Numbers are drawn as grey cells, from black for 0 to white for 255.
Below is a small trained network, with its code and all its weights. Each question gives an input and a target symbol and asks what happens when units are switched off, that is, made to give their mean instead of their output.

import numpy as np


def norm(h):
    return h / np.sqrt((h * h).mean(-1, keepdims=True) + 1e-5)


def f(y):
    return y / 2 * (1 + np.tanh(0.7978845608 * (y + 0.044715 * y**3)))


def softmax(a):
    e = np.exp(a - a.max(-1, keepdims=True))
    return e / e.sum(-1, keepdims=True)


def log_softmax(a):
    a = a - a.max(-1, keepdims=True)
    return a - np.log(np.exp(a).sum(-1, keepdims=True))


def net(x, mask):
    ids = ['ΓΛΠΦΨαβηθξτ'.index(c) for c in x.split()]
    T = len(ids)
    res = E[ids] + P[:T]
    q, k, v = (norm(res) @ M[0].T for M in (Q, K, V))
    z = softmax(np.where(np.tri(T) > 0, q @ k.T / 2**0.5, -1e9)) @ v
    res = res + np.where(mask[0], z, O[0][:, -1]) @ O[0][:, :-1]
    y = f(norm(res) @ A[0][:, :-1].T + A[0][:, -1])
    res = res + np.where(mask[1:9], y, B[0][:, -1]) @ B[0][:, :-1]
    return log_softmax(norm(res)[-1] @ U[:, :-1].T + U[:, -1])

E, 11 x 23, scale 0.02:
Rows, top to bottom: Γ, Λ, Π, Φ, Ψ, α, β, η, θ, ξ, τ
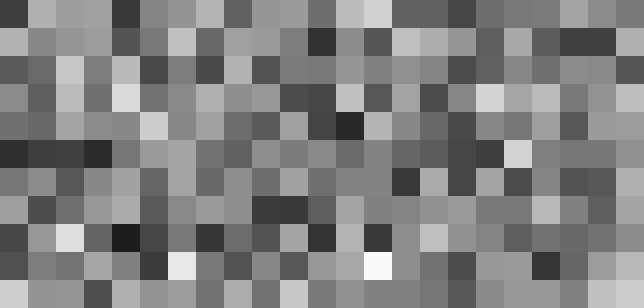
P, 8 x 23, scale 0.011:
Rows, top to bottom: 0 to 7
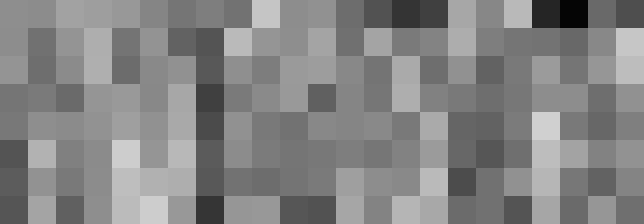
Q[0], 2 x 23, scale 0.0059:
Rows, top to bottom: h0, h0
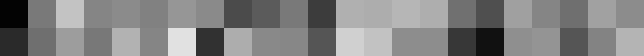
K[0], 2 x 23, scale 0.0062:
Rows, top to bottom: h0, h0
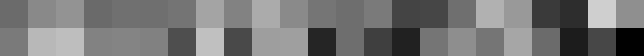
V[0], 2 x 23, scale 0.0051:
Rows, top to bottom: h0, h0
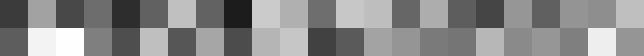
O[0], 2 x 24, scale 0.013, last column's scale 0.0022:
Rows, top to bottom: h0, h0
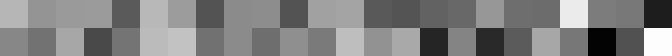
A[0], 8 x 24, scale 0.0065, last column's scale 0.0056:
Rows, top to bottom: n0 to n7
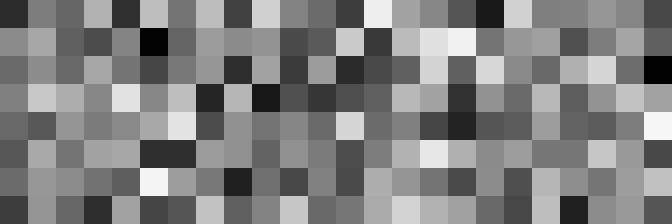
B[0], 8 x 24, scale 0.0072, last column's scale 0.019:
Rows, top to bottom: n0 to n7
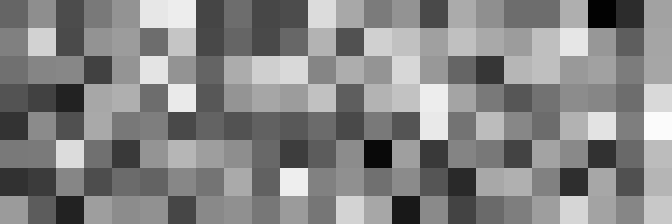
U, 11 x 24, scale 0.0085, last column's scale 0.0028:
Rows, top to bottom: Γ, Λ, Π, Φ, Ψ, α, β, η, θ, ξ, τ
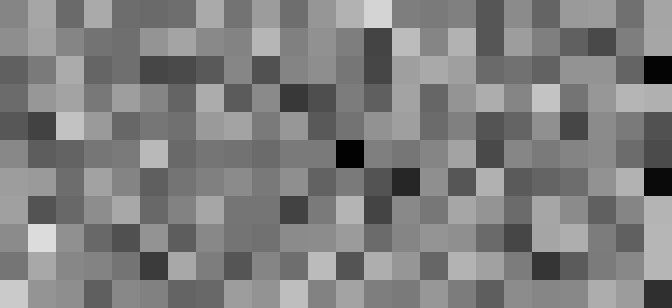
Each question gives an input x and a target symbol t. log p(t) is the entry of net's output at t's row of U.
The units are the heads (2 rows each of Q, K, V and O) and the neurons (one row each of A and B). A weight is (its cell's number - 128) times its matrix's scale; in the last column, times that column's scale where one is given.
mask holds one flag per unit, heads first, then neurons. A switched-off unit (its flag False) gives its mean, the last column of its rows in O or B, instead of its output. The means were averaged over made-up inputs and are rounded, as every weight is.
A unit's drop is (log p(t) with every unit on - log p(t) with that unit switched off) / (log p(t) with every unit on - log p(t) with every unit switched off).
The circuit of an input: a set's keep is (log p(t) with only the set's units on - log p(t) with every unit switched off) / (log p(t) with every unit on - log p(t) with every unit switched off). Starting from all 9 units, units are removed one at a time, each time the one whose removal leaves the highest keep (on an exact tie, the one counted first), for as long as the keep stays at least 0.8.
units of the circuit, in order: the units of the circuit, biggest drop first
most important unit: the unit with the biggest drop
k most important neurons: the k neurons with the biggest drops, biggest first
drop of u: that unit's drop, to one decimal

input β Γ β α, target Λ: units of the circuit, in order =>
(h0, n4, n7, n2)
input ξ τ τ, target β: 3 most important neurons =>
(n2, n1, n0)
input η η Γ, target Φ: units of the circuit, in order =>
(h0, n5)
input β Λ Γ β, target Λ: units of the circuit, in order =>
(h0, n4, n2, n7)
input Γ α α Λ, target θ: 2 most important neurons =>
(n4, n3)
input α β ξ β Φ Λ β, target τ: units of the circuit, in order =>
(h0, n2, n4)
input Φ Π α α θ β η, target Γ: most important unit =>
n7
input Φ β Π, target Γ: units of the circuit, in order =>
(n7, h0, n6)
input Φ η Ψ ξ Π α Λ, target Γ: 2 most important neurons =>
(n7, n5)
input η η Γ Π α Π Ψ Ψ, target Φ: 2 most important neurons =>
(n5, n6)
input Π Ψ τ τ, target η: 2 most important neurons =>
(n5, n4)
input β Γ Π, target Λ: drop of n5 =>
0.2
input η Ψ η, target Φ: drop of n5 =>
0.5
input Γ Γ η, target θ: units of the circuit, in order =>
(h0)
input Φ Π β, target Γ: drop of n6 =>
0.1
